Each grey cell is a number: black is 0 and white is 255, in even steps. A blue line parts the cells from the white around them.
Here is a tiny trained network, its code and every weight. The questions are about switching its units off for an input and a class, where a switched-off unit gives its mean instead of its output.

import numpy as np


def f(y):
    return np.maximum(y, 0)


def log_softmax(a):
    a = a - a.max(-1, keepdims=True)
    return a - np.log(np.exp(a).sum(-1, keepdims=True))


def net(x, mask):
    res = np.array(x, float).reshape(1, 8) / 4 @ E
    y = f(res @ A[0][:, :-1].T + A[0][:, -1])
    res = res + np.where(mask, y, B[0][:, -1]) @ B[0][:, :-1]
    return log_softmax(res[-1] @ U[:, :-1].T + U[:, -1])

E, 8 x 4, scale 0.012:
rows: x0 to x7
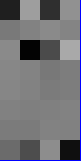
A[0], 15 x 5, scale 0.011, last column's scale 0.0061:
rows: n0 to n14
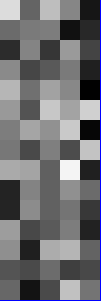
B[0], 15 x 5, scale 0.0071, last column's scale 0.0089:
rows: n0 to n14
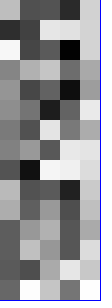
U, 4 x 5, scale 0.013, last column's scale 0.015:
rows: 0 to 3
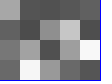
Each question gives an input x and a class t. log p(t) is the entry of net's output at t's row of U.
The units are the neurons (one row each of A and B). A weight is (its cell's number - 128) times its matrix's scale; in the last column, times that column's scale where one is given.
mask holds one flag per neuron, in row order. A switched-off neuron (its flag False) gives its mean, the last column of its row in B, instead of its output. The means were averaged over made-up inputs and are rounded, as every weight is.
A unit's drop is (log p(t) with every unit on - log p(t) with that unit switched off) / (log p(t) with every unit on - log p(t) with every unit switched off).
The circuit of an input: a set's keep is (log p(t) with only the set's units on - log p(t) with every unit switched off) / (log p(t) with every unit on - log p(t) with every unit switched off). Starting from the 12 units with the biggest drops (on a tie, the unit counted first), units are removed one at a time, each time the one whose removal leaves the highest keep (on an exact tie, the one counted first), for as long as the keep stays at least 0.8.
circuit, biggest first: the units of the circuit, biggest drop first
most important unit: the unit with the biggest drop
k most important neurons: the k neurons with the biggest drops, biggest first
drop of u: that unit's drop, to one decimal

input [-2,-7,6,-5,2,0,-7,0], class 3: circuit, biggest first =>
n14, n12
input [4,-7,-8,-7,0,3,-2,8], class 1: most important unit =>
n1
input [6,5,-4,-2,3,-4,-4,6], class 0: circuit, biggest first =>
n9, n14
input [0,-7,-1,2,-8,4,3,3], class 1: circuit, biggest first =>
n14, n2
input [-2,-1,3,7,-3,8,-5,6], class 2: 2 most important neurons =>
n8, n6
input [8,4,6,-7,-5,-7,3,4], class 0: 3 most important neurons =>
n2, n9, n10
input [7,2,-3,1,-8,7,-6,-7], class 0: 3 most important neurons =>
n2, n9, n1
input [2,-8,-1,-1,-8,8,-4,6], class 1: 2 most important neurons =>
n1, n13
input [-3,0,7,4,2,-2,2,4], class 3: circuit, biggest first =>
n14, n12
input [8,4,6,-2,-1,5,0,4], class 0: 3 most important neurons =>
n2, n9, n10
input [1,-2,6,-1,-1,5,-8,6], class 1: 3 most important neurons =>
n13, n1, n7
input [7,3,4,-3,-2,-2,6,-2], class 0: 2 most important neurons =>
n2, n9
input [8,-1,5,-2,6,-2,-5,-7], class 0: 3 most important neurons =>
n2, n9, n1
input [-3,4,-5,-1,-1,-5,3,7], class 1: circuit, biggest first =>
n1
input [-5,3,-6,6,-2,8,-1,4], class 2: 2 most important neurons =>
n14, n2
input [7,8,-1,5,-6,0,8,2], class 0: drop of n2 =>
0.1
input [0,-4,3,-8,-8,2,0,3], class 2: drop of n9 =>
0.0
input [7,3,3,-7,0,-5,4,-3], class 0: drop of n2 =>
0.5
